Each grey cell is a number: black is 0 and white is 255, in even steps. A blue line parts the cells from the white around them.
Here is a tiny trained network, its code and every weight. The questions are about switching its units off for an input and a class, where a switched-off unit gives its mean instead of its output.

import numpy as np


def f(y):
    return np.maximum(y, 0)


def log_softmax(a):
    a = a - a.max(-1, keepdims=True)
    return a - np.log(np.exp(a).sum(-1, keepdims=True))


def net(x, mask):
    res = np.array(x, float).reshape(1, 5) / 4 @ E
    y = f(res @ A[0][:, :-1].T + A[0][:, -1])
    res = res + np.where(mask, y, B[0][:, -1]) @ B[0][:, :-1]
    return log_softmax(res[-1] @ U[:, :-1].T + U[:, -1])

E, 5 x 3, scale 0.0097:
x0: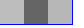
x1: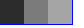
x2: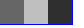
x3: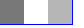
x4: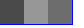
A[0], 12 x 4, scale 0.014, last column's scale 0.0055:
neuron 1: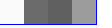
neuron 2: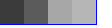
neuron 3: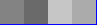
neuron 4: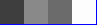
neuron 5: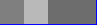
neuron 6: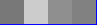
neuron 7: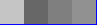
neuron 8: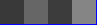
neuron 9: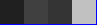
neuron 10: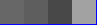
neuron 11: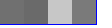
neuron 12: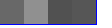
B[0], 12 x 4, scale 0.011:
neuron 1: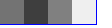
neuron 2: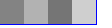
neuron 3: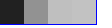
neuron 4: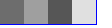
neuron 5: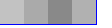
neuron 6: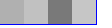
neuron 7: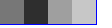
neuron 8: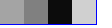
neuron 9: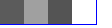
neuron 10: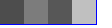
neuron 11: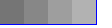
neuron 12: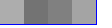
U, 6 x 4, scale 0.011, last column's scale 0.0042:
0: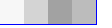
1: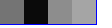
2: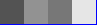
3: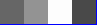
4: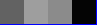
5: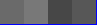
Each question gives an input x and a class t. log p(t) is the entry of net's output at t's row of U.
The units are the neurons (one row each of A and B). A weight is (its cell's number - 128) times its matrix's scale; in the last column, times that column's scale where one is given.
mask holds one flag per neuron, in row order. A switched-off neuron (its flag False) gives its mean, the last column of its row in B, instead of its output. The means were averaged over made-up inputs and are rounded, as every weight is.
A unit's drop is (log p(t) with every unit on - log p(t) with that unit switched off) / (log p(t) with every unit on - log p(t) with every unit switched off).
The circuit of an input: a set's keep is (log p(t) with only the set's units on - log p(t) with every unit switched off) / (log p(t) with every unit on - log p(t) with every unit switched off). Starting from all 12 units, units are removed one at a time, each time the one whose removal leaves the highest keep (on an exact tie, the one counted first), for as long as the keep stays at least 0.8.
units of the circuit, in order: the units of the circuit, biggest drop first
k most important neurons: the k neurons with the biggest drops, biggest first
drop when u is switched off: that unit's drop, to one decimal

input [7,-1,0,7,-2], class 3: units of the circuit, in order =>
[neuron 3; neuron 8]
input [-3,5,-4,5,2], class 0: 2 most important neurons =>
[neuron 6; neuron 1]
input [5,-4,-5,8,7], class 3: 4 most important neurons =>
[neuron 3; neuron 8; neuron 2; neuron 4]
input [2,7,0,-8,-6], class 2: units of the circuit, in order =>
[neuron 9; neuron 2]
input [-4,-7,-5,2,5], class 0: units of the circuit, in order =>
[neuron 10; neuron 9]
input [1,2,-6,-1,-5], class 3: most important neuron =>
[neuron 3]
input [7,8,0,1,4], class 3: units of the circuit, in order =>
[neuron 8; neuron 3]
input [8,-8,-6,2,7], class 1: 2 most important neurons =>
[neuron 1; neuron 7]
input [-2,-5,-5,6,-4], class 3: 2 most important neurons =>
[neuron 8; neuron 3]
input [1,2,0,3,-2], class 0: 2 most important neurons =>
[neuron 1; neuron 7]
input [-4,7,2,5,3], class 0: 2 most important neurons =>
[neuron 6; neuron 5]
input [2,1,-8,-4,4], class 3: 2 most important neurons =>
[neuron 3; neuron 8]
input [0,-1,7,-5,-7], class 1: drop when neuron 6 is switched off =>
0.2
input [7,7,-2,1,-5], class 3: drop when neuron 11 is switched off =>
0.0
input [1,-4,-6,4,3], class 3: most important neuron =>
[neuron 8]
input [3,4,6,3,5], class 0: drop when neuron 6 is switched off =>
0.1
